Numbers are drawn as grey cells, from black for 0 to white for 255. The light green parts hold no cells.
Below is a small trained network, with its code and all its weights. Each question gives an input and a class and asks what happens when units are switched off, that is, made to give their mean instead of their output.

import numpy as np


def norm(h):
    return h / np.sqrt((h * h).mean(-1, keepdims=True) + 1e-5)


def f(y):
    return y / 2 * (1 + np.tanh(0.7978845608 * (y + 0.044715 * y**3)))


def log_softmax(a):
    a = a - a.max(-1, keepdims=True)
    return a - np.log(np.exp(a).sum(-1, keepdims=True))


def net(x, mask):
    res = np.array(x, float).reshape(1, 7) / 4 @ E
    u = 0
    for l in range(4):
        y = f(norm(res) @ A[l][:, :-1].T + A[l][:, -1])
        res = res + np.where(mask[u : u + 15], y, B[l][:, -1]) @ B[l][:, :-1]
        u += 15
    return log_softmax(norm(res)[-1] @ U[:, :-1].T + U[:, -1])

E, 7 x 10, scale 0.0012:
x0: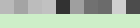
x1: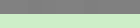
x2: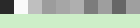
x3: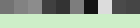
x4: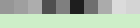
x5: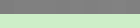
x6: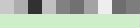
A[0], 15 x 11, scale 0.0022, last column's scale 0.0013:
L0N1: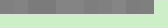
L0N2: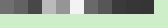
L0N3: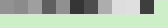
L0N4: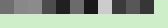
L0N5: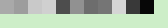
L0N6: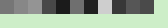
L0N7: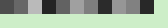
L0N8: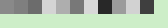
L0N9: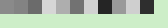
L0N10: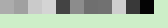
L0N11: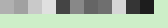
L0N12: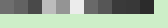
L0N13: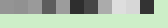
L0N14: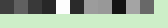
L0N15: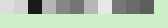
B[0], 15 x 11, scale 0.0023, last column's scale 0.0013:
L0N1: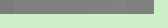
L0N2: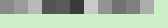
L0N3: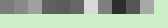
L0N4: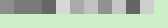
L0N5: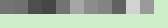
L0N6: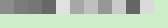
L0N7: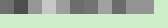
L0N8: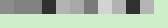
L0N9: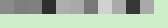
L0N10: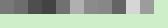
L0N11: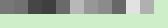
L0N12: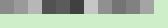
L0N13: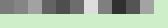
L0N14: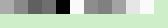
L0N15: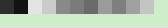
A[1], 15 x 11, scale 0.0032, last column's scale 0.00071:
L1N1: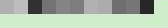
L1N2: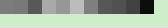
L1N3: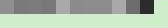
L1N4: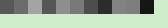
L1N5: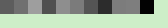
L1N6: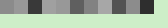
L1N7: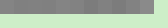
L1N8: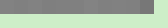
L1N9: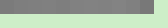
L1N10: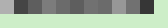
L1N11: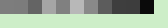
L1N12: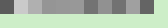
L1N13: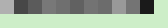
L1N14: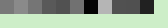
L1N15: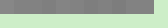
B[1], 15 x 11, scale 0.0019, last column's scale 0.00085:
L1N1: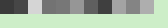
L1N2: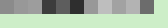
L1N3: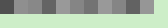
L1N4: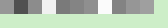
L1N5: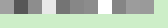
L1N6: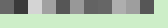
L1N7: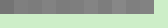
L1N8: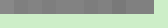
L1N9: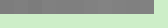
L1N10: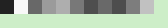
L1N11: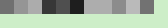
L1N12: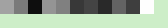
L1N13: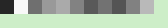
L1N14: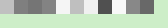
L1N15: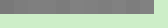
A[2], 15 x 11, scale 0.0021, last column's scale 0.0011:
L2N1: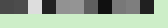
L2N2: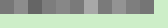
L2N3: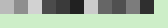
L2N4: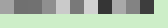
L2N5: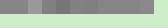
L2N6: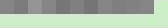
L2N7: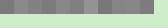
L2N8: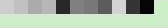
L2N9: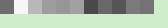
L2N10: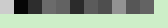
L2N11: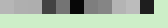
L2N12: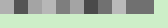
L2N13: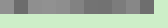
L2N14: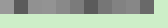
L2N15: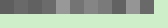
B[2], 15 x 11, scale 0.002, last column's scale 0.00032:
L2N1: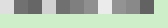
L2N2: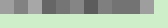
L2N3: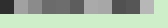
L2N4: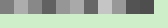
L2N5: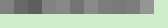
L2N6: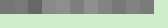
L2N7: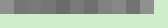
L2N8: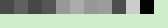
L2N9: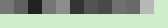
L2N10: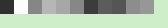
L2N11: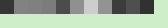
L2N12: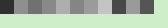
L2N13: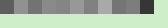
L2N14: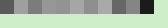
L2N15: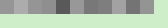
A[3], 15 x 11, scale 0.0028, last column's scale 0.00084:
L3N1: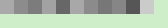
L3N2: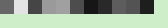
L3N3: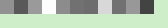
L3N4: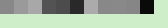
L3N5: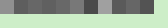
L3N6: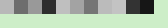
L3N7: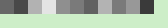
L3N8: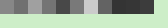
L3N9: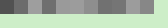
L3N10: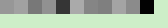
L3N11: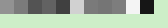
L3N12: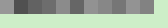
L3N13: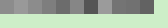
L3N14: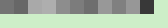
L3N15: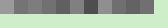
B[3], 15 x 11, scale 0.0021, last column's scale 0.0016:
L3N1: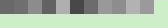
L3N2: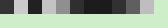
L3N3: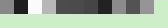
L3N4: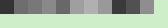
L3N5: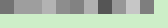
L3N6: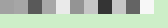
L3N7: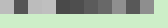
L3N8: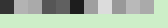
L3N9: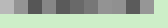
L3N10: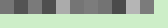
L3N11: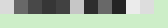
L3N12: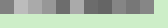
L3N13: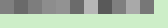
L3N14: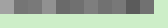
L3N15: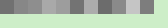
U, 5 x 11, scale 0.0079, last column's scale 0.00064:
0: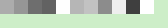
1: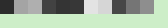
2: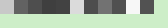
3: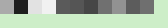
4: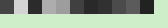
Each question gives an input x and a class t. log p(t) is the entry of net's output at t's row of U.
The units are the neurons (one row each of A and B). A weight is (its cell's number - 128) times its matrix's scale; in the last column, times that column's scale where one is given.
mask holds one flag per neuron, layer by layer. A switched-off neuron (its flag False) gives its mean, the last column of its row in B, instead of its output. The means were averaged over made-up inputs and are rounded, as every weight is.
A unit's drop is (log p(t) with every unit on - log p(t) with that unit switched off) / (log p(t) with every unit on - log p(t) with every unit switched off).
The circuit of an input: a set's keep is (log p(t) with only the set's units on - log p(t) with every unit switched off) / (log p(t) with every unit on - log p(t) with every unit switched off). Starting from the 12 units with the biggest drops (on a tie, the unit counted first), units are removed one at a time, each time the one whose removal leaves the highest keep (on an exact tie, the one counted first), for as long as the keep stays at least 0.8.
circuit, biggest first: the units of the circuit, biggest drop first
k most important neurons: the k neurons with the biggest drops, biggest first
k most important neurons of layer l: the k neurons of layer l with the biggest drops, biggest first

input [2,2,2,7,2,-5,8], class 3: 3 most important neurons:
L0N15, L3N3, L0N8
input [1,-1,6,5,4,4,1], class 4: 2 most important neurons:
L1N12, L0N8
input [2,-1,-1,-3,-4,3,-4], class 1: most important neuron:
L0N15
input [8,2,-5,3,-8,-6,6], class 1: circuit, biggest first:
L0N2, L0N12, L1N11, L3N8
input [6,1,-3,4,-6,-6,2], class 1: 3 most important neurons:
L0N14, L0N2, L0N12
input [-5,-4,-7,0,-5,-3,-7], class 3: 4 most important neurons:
L1N4, L1N5, L1N12, L0N7
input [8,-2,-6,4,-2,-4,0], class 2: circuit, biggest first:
L0N11, L0N10
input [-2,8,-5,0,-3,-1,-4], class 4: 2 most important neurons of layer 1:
L1N10, L1N13
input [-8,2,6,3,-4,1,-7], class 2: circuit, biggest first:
L0N14, L3N11
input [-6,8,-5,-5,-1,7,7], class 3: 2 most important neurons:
L0N15, L0N11
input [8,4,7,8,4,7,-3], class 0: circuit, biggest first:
L0N6, L1N14
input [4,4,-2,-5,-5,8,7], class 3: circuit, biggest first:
L0N15, L3N3
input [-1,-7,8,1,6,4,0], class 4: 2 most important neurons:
L1N12, L3N2
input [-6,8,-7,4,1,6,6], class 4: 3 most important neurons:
L2N10, L0N11, L0N10
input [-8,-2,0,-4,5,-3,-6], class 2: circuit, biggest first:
L0N14
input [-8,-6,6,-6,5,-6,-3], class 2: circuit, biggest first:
L0N14, L3N11
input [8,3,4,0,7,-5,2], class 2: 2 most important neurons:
L0N11, L0N10
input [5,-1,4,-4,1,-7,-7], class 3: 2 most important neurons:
L0N14, L0N7
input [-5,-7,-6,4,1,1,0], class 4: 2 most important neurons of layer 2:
L2N10, L2N8
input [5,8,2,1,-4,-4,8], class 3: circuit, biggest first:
L0N15
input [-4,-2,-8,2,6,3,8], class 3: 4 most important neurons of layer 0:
L0N15, L0N2, L0N12, L0N14
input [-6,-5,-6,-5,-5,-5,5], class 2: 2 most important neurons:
L0N14, L1N12
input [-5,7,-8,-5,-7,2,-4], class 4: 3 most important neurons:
L2N10, L0N13, L0N3
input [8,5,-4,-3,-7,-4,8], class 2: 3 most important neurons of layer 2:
L2N8, L2N1, L2N11
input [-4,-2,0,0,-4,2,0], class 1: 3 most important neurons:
L0N2, L0N12, L2N3
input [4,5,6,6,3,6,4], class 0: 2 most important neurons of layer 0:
L0N6, L0N4
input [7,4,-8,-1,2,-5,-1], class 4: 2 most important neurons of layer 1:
L1N10, L1N13
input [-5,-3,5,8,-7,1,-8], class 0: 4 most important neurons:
L1N14, L0N15, L0N6, L0N4
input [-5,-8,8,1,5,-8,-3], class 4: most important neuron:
L1N12
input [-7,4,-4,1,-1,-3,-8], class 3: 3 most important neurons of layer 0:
L0N11, L0N7, L0N10
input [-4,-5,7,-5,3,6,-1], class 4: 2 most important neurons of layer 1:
L1N12, L1N14
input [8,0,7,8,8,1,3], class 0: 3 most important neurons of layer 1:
L1N14, L1N11, L1N2
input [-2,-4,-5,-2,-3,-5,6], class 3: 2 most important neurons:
L0N15, L1N12
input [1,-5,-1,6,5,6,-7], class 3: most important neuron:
L0N8
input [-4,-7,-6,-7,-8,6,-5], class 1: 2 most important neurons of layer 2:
L2N3, L2N10
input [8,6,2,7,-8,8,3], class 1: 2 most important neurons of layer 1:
L1N11, L1N2
